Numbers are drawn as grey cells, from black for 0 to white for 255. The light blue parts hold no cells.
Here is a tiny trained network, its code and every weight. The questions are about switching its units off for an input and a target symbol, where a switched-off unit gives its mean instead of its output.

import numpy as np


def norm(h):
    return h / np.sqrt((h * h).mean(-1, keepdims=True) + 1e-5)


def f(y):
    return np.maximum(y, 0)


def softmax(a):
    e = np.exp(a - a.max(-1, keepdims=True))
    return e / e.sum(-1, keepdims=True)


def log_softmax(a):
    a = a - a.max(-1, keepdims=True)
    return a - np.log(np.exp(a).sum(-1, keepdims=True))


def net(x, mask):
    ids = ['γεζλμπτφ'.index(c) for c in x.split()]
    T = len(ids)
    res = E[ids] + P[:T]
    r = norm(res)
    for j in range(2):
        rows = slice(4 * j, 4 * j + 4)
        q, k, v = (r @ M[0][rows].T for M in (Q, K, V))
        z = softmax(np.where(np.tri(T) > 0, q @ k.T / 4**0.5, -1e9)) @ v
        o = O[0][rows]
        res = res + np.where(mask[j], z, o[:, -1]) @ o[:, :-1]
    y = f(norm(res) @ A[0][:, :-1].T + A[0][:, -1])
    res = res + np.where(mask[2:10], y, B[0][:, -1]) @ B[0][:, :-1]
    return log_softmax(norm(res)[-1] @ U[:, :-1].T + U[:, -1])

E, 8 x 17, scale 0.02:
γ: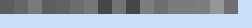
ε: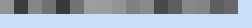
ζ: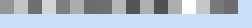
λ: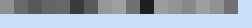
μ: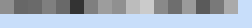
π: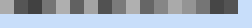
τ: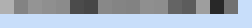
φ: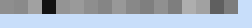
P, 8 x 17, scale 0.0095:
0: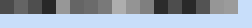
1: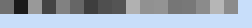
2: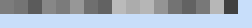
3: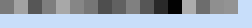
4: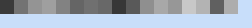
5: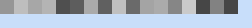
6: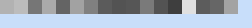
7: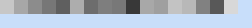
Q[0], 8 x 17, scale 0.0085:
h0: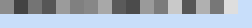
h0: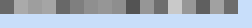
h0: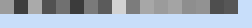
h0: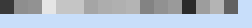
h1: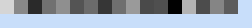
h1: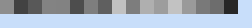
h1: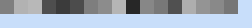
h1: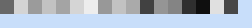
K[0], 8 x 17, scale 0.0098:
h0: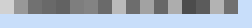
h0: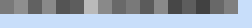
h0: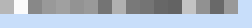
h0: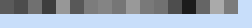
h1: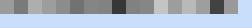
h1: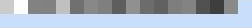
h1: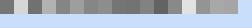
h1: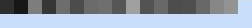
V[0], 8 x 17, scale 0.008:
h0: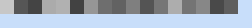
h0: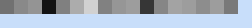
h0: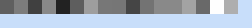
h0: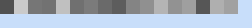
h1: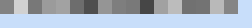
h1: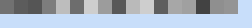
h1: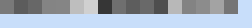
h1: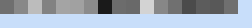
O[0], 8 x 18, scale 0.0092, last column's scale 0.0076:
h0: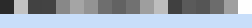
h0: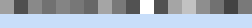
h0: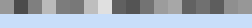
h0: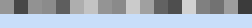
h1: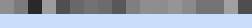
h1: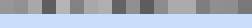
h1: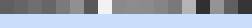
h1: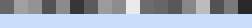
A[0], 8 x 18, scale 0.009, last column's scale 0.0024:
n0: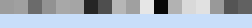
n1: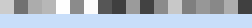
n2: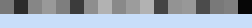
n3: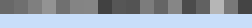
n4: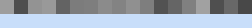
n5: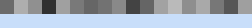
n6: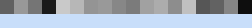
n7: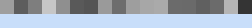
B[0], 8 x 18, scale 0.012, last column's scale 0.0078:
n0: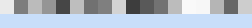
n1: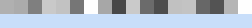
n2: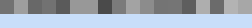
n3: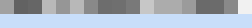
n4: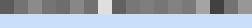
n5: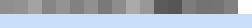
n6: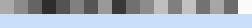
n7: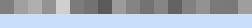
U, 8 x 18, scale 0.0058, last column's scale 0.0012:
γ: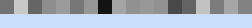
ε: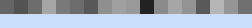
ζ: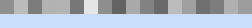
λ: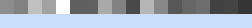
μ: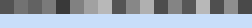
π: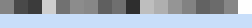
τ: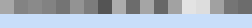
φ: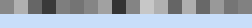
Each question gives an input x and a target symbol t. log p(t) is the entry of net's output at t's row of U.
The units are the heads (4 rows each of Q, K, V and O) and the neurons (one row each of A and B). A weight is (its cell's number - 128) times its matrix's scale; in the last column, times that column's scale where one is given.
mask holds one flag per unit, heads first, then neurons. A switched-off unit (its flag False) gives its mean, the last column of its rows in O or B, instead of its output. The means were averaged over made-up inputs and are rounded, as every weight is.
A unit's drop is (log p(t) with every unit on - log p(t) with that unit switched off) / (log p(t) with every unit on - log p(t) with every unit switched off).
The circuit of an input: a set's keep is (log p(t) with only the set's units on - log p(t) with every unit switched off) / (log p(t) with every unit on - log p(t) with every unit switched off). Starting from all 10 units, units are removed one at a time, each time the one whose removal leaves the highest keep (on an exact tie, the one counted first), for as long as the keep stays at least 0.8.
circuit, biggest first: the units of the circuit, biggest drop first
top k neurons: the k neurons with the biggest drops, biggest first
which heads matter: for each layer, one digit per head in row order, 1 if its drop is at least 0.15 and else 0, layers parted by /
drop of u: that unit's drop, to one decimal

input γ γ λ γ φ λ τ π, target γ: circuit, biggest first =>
[h0; h1]
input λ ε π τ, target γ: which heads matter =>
10
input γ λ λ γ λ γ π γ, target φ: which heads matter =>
01
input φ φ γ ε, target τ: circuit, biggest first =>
[h0]
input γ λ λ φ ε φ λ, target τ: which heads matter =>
10
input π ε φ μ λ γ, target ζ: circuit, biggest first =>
[h1; n1]
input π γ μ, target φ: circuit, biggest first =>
[h1; n6]
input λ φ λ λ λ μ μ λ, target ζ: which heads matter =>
00
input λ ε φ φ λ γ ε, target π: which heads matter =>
01
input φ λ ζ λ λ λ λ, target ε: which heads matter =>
11
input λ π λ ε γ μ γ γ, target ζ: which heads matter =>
00
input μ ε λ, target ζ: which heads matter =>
01
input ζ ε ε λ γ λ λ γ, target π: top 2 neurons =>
[n1; n0]
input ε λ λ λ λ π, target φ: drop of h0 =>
0.2
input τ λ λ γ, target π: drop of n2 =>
0.0
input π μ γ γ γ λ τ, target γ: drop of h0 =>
0.2
